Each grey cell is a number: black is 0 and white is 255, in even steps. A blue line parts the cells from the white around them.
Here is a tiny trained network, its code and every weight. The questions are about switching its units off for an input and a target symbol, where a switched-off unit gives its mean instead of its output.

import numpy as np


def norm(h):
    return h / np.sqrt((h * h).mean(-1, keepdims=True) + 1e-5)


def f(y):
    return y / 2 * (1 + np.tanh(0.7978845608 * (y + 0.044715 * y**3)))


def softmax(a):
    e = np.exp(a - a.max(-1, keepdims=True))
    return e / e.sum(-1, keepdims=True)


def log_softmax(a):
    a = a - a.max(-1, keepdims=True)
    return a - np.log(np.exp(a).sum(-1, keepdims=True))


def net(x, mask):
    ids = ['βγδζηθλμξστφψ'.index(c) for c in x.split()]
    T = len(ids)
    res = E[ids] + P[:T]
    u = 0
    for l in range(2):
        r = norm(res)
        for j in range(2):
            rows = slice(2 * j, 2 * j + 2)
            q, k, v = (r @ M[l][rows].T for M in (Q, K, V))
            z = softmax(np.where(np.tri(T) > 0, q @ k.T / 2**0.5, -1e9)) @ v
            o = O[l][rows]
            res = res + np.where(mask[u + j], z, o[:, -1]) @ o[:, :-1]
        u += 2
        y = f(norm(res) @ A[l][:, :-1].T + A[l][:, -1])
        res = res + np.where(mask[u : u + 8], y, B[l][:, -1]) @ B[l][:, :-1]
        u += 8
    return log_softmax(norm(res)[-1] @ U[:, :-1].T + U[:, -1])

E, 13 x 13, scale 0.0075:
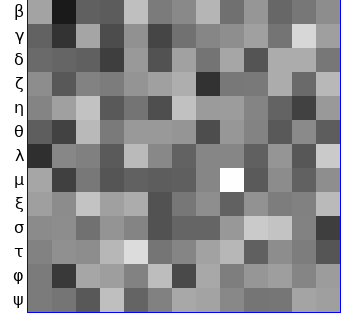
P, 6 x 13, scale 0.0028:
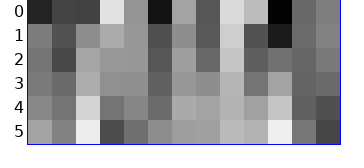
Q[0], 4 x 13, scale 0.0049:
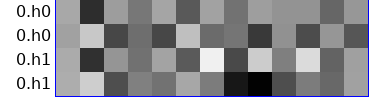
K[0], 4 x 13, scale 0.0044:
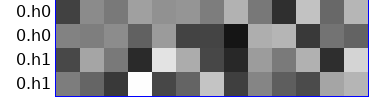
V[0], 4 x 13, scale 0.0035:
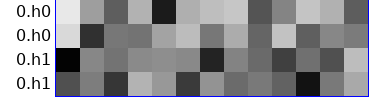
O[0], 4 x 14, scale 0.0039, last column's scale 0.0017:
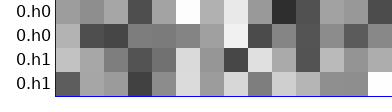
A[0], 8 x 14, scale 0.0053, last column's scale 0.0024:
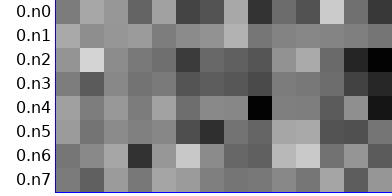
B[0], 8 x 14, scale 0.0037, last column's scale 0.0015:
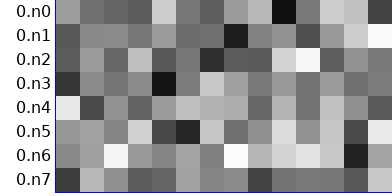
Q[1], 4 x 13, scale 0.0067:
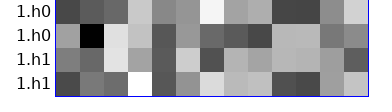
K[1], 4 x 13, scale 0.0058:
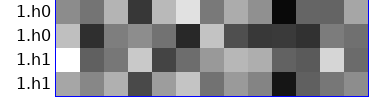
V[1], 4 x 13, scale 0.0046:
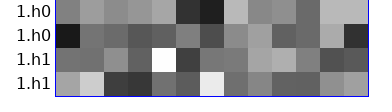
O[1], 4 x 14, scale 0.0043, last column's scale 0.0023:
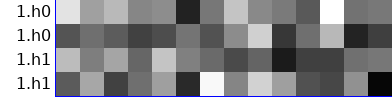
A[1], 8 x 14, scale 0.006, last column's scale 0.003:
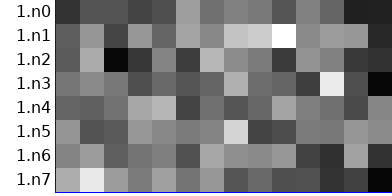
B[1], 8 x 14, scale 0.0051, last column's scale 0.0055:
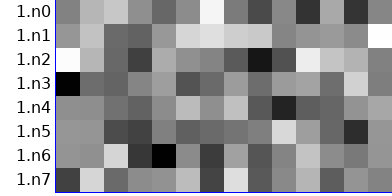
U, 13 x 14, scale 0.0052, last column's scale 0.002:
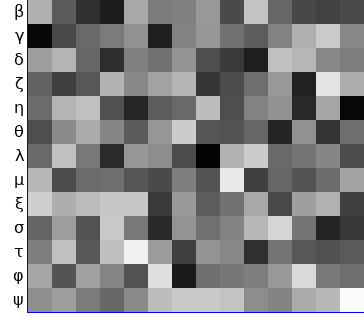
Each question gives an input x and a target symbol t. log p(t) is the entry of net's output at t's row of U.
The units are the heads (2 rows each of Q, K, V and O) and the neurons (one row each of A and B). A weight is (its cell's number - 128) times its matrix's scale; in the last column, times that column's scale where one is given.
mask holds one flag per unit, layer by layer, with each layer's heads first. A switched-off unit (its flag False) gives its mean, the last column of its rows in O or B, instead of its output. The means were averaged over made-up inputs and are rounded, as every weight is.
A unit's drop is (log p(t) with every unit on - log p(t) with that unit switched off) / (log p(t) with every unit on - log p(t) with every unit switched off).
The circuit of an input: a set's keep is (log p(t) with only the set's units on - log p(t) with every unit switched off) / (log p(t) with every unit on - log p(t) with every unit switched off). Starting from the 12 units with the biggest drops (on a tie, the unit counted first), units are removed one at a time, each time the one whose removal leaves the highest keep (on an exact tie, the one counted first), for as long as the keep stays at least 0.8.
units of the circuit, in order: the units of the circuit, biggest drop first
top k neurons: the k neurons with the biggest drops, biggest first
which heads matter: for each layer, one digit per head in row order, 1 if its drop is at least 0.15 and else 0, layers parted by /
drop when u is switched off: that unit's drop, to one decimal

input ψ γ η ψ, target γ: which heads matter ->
10 / 10
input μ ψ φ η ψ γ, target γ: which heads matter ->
01 / 00
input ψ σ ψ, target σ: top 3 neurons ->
1.n5; 0.n3; 0.n5
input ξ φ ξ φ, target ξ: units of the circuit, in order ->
1.h0
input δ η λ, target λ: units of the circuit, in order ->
0.h1; 0.h0
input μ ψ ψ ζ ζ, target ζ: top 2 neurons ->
1.n1; 0.n5
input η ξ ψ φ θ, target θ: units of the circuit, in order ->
0.h1; 1.n0; 1.h0
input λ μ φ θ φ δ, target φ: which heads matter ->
01 / 01
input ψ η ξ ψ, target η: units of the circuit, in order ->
1.h1; 1.n6; 1.n1
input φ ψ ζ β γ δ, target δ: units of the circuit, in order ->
0.h1; 1.n2
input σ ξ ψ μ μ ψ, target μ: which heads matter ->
11 / 01
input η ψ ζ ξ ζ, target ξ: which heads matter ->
01 / 10
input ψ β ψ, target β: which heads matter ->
01 / 01
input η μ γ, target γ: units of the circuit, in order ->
1.n3; 1.h0
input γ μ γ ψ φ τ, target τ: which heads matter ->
01 / 00
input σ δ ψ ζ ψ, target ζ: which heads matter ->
11 / 10
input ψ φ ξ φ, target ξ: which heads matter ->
00 / 10
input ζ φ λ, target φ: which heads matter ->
01 / 01
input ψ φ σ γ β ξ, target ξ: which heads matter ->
00 / 00
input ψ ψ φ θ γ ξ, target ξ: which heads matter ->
01 / 00
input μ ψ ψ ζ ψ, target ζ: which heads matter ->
01 / 10
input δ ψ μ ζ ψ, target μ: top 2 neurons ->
1.n1; 0.n1
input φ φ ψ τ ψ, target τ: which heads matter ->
10 / 01
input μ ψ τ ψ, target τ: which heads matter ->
00 / 01
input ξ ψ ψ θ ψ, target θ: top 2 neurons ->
1.n0; 0.n1
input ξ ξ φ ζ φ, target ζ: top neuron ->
0.n4
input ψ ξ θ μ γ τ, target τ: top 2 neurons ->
1.n4; 1.n7
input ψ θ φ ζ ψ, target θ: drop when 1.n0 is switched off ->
0.6
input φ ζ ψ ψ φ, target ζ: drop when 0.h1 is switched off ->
0.9
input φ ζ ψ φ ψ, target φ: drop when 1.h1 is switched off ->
1.0
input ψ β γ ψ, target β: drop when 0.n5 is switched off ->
0.1
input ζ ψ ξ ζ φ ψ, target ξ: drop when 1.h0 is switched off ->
0.6
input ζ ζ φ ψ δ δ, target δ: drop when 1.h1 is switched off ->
-0.1
